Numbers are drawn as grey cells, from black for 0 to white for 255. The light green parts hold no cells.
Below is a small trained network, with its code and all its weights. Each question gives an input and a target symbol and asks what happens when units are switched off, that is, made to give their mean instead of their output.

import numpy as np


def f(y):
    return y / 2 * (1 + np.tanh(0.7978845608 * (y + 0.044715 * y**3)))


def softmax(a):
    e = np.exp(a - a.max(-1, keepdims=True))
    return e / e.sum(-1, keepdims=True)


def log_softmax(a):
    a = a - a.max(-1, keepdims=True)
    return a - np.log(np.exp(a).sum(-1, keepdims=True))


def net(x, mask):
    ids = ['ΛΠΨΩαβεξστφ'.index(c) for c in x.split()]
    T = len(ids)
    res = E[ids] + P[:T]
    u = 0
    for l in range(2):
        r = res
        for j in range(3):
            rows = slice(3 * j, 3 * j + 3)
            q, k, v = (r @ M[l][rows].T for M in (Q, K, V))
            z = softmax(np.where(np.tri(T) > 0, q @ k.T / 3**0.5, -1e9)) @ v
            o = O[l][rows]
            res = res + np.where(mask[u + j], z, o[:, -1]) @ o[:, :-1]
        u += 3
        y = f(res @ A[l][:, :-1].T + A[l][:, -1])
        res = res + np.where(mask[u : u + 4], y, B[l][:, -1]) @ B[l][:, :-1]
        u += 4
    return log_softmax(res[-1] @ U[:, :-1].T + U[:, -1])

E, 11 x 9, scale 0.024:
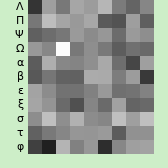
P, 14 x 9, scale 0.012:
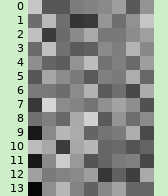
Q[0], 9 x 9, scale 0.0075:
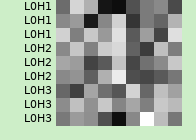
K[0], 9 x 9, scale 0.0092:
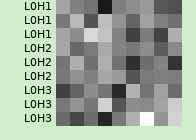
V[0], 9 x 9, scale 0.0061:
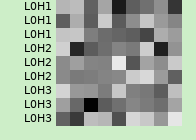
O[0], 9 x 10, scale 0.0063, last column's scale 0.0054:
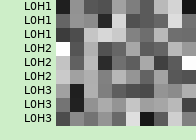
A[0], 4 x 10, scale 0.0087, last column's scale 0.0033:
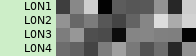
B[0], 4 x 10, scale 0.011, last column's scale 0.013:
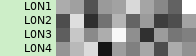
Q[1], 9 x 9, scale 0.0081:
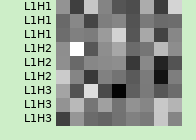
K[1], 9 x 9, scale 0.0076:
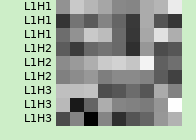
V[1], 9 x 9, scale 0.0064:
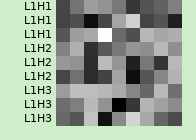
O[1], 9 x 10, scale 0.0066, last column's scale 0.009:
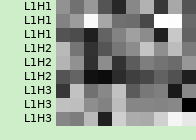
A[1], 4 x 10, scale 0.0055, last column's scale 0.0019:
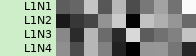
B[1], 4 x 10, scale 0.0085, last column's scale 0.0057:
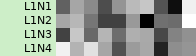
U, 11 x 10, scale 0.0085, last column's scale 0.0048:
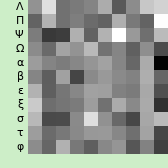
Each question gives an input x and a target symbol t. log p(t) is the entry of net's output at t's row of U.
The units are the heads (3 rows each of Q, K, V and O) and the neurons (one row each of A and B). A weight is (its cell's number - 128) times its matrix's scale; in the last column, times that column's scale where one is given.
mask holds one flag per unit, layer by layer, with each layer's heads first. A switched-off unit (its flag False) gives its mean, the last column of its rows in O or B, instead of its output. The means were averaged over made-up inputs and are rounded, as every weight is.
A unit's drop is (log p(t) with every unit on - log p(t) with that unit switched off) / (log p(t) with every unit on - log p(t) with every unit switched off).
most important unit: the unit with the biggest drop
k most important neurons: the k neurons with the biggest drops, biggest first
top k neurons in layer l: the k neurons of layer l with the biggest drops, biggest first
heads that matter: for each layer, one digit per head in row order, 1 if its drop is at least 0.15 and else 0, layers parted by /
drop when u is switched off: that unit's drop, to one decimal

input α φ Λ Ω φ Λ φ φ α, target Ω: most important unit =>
L0N1
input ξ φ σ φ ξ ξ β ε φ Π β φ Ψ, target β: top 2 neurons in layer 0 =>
(L0N4, L0N2)
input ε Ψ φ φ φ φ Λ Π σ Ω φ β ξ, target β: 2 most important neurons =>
(L0N4, L1N2)
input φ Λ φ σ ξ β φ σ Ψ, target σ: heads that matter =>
100 / 100
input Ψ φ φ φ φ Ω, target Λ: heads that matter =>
001 / 100
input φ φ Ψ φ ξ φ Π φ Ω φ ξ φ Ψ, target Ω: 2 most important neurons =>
(L0N1, L0N2)
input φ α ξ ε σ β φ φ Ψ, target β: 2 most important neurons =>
(L0N1, L0N4)
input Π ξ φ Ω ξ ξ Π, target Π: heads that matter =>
001 / 010
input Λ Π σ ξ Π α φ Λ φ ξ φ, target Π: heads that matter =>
001 / 001
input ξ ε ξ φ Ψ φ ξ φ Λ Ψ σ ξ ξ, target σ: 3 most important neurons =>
(L0N1, L0N2, L1N2)
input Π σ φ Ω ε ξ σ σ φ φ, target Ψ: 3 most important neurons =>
(L0N1, L1N2, L0N3)
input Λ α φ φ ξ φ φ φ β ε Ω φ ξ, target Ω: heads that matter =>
001 / 010
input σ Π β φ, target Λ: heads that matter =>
000 / 100
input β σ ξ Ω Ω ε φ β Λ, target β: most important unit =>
L1H3
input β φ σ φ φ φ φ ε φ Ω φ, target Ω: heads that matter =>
000 / 010
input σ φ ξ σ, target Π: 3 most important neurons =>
(L0N1, L0N2, L1N2)
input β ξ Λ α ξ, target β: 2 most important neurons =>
(L0N4, L0N1)
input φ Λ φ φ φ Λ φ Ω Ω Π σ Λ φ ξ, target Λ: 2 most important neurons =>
(L0N3, L0N1)
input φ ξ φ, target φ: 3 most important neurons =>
(L0N1, L1N4, L0N3)
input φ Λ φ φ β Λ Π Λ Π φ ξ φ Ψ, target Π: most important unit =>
L0H3
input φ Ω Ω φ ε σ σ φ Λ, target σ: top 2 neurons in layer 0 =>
(L0N1, L0N2)
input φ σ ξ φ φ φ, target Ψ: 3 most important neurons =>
(L0N1, L1N2, L0N4)
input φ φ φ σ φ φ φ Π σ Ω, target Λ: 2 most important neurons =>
(L0N1, L0N2)
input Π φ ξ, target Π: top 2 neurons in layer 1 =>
(L1N1, L1N2)
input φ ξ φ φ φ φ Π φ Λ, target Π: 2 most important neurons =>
(L0N1, L1N1)
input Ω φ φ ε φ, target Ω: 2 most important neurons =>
(L0N1, L0N2)
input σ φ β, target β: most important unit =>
L1H3
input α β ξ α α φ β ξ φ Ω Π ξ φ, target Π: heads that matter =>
111 / 001
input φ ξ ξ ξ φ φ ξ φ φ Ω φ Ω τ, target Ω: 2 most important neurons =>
(L0N1, L1N2)
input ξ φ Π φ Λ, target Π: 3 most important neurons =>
(L0N1, L0N4, L1N1)
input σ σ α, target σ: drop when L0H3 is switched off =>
-0.1
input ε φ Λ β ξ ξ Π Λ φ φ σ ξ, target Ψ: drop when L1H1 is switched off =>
-0.1
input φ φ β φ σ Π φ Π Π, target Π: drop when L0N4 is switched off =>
0.0
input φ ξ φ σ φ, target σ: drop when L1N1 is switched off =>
0.1
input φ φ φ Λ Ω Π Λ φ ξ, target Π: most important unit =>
L0H2
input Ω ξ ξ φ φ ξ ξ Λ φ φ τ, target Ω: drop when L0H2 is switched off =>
-0.1
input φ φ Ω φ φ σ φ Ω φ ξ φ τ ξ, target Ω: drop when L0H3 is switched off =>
-0.1
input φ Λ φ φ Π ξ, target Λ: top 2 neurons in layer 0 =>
(L0N3, L0N2)
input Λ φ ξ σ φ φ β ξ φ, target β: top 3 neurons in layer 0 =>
(L0N4, L0N2, L0N1)
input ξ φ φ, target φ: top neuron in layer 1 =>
(L1N4)
